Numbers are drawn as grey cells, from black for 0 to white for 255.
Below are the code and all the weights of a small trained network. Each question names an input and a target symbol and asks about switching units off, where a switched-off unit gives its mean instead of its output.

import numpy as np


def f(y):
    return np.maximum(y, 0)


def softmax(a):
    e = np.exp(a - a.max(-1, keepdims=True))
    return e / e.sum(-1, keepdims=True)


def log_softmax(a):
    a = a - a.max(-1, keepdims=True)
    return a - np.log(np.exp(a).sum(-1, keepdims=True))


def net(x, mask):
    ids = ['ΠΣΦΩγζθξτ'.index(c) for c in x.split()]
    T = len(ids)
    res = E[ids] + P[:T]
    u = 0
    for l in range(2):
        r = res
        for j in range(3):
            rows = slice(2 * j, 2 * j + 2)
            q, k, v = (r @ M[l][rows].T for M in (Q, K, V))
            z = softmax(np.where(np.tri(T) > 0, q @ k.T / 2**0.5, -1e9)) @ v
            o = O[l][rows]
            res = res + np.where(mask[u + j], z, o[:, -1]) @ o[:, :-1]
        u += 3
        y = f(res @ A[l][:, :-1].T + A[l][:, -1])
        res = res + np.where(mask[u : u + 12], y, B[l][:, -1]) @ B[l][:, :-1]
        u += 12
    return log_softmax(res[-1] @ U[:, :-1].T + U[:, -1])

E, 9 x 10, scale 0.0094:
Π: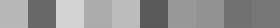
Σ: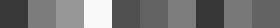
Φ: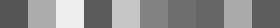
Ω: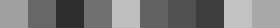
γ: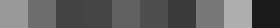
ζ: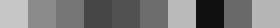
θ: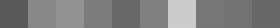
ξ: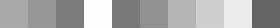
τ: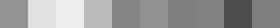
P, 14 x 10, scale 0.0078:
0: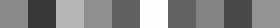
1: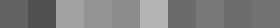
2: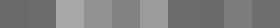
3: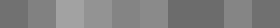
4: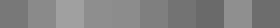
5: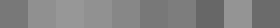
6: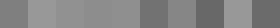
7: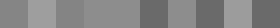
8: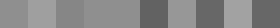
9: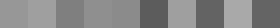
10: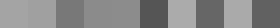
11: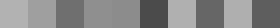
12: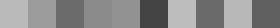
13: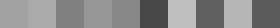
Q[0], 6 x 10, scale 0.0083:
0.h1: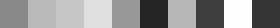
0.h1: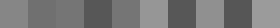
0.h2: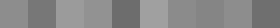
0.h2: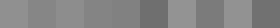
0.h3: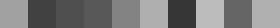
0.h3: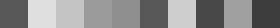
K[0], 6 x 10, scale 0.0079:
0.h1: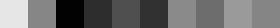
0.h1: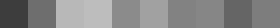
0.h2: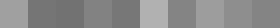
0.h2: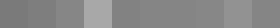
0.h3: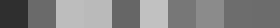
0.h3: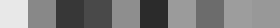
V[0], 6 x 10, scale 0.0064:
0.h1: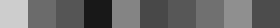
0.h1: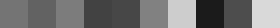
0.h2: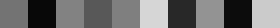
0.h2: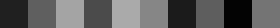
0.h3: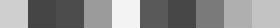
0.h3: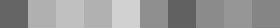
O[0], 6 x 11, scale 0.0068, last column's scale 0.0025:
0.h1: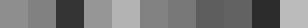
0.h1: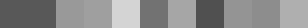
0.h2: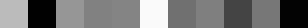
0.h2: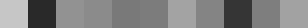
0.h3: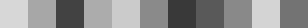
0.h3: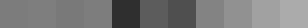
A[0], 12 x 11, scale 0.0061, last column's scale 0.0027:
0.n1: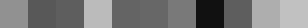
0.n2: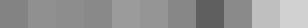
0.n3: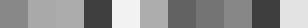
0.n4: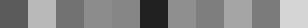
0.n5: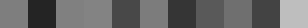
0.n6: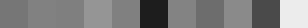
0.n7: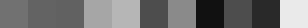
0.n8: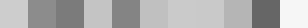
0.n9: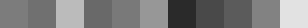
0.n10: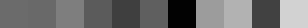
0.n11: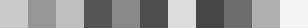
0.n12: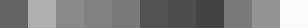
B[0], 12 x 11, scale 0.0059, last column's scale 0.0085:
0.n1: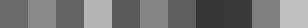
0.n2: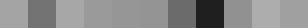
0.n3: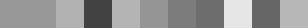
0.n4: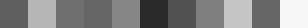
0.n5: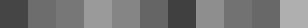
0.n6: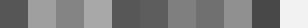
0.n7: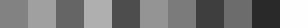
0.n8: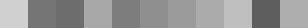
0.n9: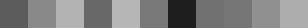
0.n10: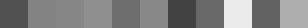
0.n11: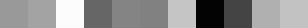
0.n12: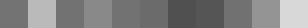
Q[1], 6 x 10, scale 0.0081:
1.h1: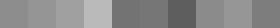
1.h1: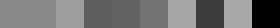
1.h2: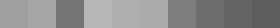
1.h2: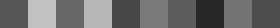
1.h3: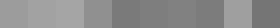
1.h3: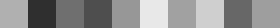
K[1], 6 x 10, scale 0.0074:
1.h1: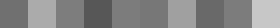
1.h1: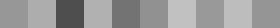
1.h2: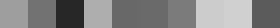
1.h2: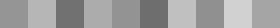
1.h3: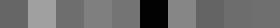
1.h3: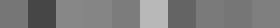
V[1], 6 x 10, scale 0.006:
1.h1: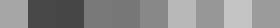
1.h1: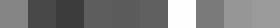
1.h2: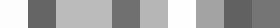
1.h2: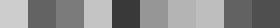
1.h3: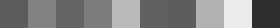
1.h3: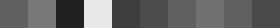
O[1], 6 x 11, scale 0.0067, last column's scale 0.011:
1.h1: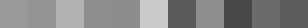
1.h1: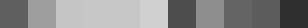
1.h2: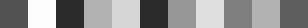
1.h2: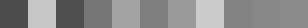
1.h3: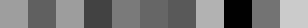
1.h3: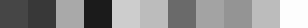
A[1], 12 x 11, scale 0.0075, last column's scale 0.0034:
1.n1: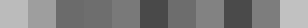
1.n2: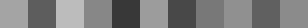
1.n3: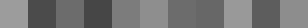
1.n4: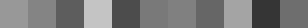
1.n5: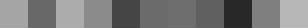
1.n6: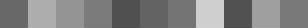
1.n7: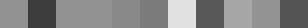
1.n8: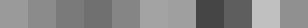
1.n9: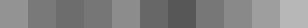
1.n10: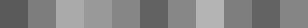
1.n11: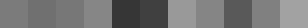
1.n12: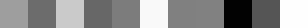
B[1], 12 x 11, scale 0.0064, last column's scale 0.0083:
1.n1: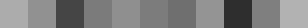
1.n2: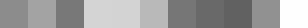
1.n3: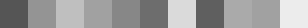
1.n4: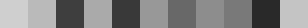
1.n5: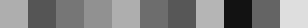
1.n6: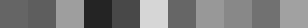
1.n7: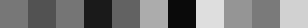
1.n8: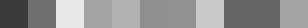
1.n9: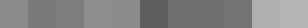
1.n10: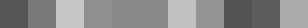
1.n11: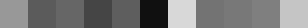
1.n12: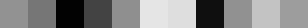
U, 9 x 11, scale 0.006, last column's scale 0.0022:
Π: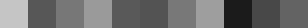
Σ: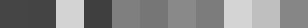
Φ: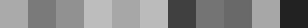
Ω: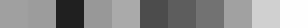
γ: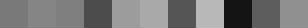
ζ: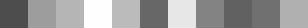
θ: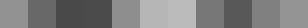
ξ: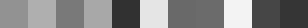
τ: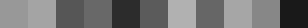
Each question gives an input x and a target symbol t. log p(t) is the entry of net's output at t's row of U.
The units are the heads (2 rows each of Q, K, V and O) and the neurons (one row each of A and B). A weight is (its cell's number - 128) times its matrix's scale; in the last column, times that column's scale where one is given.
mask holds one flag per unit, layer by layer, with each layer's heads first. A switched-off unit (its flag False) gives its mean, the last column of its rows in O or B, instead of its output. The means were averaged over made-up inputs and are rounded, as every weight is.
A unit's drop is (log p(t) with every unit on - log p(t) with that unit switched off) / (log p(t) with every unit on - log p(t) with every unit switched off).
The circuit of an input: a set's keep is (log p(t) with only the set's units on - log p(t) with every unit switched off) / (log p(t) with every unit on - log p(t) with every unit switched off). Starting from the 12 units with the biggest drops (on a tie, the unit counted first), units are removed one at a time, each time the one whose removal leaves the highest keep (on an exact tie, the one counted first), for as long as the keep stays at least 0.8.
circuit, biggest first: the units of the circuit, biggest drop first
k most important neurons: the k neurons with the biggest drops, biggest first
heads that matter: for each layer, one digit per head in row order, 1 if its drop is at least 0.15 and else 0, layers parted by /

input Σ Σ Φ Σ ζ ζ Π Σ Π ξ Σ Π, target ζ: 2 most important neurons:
[0.n8, 1.n7]
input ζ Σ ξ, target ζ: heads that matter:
100 / 110
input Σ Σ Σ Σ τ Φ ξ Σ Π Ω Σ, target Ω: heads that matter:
001 / 010
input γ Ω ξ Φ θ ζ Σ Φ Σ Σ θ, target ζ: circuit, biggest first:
[0.n8, 1.h2, 1.n7, 0.h1]
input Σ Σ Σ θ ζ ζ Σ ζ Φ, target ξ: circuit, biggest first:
[1.h3, 1.n4, 0.n11, 1.h2]
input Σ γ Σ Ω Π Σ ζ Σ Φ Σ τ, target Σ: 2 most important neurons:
[0.n6, 0.n7]
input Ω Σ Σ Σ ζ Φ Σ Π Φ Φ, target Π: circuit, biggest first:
[1.h3, 0.h2, 1.h2, 1.n5]
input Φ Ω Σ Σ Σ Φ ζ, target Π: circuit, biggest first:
[1.n5, 1.h2]
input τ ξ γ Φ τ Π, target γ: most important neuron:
[0.n8]
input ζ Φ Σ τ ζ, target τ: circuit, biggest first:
[1.h3, 1.h1, 0.n11]
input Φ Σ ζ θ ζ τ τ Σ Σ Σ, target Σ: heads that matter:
010 / 101
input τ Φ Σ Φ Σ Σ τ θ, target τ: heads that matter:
110 / 001
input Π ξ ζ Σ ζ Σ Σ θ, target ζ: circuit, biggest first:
[1.h2, 0.n8, 0.h1, 1.n7]
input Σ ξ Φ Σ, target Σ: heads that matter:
101 / 010
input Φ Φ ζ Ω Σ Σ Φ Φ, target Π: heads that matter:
010 / 111
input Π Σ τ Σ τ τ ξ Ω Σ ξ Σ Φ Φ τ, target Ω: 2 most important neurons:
[0.n8, 0.n12]
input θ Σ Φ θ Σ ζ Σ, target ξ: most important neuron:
[0.n11]
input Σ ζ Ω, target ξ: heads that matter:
100 / 001
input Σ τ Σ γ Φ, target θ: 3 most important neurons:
[1.n12, 0.n10, 0.n11]
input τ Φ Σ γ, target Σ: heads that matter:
001 / 101
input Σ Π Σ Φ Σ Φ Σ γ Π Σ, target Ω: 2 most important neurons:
[0.n8, 0.n1]
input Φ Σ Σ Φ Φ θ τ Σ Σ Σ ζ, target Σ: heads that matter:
000 / 101
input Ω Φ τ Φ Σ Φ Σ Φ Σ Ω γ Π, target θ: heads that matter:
100 / 011
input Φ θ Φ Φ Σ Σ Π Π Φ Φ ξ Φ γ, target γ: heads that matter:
110 / 101
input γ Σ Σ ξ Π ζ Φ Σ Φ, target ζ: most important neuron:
[0.n8]
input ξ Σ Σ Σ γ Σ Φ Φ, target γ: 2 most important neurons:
[0.n8, 0.n4]
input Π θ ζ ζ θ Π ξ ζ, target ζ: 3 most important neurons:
[0.n8, 1.n8, 0.n11]
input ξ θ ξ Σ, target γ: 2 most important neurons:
[0.n8, 0.n11]
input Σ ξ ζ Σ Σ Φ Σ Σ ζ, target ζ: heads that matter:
000 / 110
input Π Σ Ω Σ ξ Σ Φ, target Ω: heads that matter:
011 / 010
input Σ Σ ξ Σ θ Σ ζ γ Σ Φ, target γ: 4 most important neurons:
[0.n8, 0.n4, 1.n3, 0.n12]
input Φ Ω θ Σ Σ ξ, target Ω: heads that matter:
001 / 010
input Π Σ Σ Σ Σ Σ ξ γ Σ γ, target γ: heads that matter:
100 / 111
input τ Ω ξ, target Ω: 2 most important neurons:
[0.n7, 0.n6]
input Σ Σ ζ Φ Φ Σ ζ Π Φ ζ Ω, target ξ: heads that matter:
000 / 011
